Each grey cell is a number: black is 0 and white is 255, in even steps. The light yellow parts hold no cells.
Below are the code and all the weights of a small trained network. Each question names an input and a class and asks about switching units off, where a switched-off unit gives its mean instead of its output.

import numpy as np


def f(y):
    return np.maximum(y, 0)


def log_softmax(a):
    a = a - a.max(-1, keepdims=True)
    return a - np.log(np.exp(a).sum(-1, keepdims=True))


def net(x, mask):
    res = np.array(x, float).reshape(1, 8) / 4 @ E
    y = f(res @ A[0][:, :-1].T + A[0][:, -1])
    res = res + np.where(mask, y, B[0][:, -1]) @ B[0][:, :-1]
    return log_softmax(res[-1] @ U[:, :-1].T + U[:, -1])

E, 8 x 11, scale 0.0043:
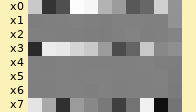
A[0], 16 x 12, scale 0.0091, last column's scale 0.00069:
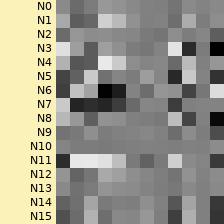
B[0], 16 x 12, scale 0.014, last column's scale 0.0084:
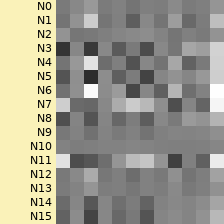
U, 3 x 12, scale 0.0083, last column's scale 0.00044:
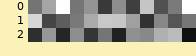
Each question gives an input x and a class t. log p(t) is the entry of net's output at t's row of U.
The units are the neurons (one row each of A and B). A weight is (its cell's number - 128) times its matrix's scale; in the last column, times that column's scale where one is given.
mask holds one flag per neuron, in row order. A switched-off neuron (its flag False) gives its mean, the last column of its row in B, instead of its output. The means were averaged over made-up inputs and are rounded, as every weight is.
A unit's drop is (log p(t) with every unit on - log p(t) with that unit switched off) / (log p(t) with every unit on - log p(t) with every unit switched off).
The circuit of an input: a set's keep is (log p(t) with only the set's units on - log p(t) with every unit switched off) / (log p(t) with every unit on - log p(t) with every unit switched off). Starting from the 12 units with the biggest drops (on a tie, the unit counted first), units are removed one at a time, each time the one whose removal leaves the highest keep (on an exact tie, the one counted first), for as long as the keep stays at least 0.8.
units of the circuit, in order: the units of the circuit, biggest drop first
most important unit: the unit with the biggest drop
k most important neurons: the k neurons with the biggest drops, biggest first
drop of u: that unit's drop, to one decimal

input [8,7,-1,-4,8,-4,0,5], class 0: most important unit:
N4
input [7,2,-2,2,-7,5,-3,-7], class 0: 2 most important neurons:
[N4, N1]
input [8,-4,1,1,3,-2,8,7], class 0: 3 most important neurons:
[N4, N1, N5]
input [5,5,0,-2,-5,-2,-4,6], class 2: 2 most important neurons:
[N3, N6]
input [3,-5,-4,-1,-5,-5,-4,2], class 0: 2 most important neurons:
[N11, N5]
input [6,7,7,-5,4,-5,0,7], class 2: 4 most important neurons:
[N3, N6, N8, N11]
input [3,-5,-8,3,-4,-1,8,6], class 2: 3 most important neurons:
[N3, N6, N7]
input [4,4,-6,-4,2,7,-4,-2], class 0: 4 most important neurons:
[N11, N4, N1, N12]
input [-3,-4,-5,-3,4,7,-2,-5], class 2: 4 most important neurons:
[N11, N5, N4, N15]
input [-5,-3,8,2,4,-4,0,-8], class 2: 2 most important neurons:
[N5, N15]
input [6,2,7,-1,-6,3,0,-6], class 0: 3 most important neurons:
[N4, N1, N3]
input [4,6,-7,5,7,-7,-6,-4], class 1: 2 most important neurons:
[N11, N6]
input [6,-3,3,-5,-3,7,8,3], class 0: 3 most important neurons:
[N4, N11, N1]
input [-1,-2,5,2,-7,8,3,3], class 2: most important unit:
N7
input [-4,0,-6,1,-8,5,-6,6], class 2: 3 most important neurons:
[N3, N4, N8]
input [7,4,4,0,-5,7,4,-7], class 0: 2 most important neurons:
[N4, N1]
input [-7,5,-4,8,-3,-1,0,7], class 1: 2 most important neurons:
[N11, N4]
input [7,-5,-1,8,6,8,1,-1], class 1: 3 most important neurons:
[N11, N6, N2]
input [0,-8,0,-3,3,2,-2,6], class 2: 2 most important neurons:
[N3, N11]
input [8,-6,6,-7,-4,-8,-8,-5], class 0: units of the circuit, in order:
[N4]
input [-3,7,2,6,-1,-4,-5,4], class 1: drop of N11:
1.2
